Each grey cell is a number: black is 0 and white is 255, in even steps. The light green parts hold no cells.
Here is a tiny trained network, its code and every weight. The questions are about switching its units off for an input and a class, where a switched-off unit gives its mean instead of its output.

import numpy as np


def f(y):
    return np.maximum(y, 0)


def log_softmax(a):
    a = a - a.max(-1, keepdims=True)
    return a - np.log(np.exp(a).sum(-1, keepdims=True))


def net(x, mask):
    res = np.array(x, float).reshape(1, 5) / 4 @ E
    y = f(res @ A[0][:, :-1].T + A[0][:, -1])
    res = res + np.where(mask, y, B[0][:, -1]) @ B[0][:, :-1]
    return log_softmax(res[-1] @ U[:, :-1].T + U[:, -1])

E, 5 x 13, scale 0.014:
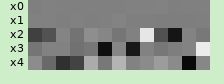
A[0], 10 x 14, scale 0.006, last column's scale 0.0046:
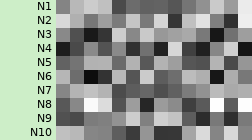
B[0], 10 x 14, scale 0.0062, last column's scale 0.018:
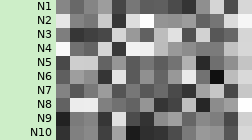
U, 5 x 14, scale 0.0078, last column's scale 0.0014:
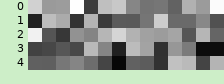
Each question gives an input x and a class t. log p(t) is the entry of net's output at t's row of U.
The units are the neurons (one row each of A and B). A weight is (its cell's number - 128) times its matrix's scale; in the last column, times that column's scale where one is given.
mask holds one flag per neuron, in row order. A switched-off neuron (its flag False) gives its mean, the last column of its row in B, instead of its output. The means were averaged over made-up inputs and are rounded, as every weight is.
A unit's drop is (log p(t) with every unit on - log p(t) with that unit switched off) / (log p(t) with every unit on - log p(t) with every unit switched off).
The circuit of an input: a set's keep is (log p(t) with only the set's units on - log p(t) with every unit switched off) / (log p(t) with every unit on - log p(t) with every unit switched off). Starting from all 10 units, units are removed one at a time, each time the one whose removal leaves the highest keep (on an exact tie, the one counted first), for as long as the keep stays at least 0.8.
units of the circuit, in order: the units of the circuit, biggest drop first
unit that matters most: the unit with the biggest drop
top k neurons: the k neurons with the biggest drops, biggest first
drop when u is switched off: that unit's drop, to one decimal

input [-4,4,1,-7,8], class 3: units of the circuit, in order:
N3
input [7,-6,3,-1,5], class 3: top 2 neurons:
N2, N8
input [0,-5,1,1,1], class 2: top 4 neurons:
N8, N10, N9, N5
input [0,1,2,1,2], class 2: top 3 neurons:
N10, N8, N9
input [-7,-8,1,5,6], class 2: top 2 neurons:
N4, N8
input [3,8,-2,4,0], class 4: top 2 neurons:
N8, N5
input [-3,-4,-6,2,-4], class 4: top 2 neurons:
N10, N4
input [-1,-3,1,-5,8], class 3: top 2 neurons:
N4, N3
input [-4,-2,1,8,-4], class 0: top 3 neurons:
N4, N9, N3
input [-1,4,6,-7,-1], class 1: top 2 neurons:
N5, N8
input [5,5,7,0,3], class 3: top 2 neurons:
N2, N9
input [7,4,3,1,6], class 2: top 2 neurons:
N10, N8
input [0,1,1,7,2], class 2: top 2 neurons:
N4, N8
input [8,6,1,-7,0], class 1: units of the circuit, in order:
N5
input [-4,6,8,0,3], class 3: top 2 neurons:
N2, N9
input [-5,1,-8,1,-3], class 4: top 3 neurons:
N10, N4, N7
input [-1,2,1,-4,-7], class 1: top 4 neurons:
N4, N5, N8, N9
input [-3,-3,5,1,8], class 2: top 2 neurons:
N4, N10
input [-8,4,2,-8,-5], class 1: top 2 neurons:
N9, N5
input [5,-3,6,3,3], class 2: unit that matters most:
N4
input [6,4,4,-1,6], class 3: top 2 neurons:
N2, N3
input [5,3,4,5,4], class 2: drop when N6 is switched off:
0.0
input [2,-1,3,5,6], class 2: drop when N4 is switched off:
0.2
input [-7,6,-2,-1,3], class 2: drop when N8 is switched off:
0.2
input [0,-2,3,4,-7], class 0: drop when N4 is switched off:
0.1
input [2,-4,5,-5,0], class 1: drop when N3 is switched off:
0.1
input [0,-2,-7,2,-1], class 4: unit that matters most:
N10
